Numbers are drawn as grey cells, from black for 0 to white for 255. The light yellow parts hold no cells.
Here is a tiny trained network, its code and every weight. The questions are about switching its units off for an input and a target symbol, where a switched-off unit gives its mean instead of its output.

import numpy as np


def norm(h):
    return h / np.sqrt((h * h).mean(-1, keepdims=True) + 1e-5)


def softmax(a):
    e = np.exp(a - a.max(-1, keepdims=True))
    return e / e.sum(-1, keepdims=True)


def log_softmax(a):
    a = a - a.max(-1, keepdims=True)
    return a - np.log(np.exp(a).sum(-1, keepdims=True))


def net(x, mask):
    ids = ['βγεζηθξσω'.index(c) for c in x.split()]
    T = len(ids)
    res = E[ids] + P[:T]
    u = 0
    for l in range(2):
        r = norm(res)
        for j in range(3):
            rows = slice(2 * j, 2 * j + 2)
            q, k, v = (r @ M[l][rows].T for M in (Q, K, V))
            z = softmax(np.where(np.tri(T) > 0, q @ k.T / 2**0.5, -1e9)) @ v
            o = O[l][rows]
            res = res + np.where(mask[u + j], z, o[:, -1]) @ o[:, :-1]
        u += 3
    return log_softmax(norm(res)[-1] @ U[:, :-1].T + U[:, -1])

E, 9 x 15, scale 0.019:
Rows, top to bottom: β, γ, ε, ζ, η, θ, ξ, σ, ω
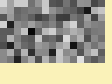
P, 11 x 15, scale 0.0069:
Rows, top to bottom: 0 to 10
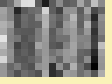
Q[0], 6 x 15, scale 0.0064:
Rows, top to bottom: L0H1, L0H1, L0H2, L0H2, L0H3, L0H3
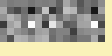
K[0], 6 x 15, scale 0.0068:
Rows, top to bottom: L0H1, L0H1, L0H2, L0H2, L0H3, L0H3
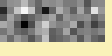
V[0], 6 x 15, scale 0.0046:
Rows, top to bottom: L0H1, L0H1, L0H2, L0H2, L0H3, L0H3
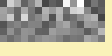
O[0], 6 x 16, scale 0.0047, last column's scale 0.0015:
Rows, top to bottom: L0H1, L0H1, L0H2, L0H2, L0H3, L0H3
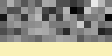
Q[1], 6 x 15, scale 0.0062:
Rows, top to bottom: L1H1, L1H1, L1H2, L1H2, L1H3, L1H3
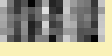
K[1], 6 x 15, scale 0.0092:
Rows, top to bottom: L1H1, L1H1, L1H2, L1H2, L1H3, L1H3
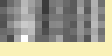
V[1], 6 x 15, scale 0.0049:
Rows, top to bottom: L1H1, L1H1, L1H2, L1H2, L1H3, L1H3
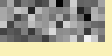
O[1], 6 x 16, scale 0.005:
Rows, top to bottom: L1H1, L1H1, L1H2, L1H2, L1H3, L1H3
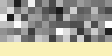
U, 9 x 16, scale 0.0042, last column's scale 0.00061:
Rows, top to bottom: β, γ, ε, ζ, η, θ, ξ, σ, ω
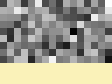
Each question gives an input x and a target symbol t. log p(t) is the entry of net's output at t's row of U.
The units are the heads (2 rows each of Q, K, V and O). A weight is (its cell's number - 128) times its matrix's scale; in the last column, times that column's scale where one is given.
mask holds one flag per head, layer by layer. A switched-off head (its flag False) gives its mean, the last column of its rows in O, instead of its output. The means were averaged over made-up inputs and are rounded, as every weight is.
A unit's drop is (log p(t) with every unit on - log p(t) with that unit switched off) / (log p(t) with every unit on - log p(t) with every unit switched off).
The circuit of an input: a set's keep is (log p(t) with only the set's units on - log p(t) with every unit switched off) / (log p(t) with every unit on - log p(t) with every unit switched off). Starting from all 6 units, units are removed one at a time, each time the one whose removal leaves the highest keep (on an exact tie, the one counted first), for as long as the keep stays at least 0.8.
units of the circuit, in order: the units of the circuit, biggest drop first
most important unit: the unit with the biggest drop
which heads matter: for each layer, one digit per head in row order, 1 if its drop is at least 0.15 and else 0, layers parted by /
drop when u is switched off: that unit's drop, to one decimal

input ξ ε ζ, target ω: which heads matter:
000 / 100
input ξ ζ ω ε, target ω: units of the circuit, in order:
[L1H1, L0H1, L1H3]
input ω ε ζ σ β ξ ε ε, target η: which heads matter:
000 / 100
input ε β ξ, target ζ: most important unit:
L1H1
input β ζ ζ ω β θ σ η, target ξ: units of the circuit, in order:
[L1H3, L0H2]
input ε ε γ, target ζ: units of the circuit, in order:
[L1H1, L1H2]
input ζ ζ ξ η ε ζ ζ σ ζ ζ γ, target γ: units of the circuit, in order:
[L1H2, L1H3]
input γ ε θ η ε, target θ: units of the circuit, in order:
[L1H2, L0H1]
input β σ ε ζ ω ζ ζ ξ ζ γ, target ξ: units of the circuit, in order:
[L1H3, L0H2]
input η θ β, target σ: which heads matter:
000 / 011
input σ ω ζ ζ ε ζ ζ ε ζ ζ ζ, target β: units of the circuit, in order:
[L0H2, L1H3, L1H2]
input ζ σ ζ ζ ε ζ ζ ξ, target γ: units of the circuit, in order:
[L1H2, L1H3, L1H1]
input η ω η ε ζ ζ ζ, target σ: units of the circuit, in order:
[L1H3, L1H2, L0H1]
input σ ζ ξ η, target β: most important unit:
L0H2
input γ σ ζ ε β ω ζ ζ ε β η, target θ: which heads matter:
000 / 010
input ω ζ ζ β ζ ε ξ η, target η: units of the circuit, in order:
[L1H1, L0H1]
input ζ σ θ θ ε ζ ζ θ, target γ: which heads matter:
000 / 010
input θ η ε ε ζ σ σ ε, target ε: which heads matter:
100 / 000
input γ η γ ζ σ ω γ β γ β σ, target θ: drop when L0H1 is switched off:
0.2
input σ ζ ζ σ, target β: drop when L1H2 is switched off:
0.2
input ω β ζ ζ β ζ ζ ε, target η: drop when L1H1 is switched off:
0.5
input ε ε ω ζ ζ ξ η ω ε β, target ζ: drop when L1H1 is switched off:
0.4
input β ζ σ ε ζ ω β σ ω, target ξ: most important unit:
L1H3
